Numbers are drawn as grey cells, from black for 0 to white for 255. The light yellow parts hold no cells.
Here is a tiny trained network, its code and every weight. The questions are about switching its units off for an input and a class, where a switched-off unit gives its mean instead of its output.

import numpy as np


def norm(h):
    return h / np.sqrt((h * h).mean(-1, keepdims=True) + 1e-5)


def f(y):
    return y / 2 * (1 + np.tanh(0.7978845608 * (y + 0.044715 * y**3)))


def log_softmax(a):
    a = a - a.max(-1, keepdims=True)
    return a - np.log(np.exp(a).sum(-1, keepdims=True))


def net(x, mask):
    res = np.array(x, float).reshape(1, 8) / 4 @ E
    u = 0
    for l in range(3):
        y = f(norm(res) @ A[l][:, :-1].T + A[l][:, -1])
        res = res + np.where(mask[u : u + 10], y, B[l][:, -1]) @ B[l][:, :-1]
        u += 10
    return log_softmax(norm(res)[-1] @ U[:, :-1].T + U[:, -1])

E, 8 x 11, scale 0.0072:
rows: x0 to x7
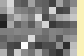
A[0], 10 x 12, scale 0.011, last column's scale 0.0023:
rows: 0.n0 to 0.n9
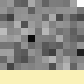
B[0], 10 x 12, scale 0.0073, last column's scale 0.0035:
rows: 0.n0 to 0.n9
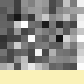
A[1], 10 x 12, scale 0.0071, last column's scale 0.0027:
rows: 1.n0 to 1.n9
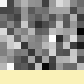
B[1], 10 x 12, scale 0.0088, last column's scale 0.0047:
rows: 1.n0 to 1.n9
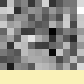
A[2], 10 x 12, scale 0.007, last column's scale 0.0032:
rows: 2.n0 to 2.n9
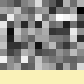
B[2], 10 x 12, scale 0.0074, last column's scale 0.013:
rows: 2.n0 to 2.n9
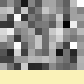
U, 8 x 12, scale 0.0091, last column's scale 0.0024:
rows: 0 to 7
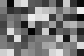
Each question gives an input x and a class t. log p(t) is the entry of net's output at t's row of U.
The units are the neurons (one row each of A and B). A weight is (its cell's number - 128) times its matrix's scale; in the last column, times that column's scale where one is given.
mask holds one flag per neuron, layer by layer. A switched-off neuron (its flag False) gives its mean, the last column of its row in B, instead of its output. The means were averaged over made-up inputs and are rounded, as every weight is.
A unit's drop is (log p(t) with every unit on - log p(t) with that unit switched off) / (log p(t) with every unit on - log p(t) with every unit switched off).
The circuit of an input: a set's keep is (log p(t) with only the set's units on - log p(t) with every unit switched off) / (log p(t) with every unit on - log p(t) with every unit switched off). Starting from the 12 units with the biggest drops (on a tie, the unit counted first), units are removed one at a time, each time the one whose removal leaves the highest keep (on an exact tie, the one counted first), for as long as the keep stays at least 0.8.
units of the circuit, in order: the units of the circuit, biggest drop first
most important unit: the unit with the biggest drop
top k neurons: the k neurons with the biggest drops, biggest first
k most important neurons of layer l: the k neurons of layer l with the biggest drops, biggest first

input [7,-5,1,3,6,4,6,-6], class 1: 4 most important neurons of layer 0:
0.n7, 0.n3, 0.n8, 0.n5
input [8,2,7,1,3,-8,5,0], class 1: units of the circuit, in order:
1.n9
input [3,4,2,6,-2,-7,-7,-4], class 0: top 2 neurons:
1.n6, 0.n2
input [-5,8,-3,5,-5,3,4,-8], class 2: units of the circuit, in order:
1.n7, 1.n5
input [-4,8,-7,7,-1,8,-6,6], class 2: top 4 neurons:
1.n5, 1.n7, 0.n5, 0.n6
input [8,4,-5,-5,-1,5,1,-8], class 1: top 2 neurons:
1.n9, 0.n7
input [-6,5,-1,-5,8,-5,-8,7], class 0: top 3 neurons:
1.n6, 0.n3, 2.n9
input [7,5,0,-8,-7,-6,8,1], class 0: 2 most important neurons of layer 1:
1.n3, 1.n2
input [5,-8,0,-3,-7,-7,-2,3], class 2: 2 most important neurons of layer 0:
0.n9, 0.n3
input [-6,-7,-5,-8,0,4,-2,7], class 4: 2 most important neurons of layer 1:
1.n0, 1.n4
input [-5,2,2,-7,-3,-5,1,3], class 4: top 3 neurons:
1.n0, 1.n4, 0.n0
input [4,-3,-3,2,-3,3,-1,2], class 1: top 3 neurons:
0.n7, 1.n9, 0.n5
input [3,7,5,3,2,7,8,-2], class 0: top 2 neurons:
1.n3, 0.n5
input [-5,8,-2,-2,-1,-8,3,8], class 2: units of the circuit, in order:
1.n5, 1.n7
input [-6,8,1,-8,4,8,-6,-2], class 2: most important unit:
1.n5
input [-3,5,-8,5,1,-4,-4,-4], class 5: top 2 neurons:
2.n6, 0.n4
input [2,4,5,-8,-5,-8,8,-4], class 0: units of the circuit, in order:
2.n0, 2.n7
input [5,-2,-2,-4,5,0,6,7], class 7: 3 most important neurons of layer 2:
2.n4, 2.n5, 2.n1
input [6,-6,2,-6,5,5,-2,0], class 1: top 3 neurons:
0.n7, 1.n9, 1.n5
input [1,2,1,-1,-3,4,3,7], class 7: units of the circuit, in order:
2.n4
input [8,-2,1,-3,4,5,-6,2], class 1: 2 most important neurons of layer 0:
0.n7, 0.n0
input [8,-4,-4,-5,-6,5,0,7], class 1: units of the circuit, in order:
0.n7, 1.n9
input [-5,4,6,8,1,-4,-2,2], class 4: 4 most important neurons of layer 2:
2.n9, 2.n8, 2.n6, 2.n7
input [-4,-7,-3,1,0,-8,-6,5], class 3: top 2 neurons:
0.n5, 2.n0
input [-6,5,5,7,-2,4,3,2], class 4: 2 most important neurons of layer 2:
2.n8, 2.n6
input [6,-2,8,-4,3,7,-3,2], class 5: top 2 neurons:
2.n2, 0.n5
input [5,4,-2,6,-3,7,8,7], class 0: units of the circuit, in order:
1.n2, 2.n7
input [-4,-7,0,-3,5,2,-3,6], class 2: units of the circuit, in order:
0.n9
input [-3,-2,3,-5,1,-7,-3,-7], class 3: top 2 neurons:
0.n5, 2.n4
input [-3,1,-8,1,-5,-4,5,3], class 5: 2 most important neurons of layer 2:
2.n6, 2.n3
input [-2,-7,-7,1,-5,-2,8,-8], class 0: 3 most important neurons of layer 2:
2.n0, 2.n4, 2.n7
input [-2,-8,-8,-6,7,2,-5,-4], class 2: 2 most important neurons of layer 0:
0.n9, 0.n3
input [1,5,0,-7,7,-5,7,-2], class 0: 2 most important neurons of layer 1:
1.n3, 1.n2
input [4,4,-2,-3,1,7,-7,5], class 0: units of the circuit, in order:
1.n6
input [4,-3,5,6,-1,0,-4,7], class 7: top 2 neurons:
2.n4, 1.n0
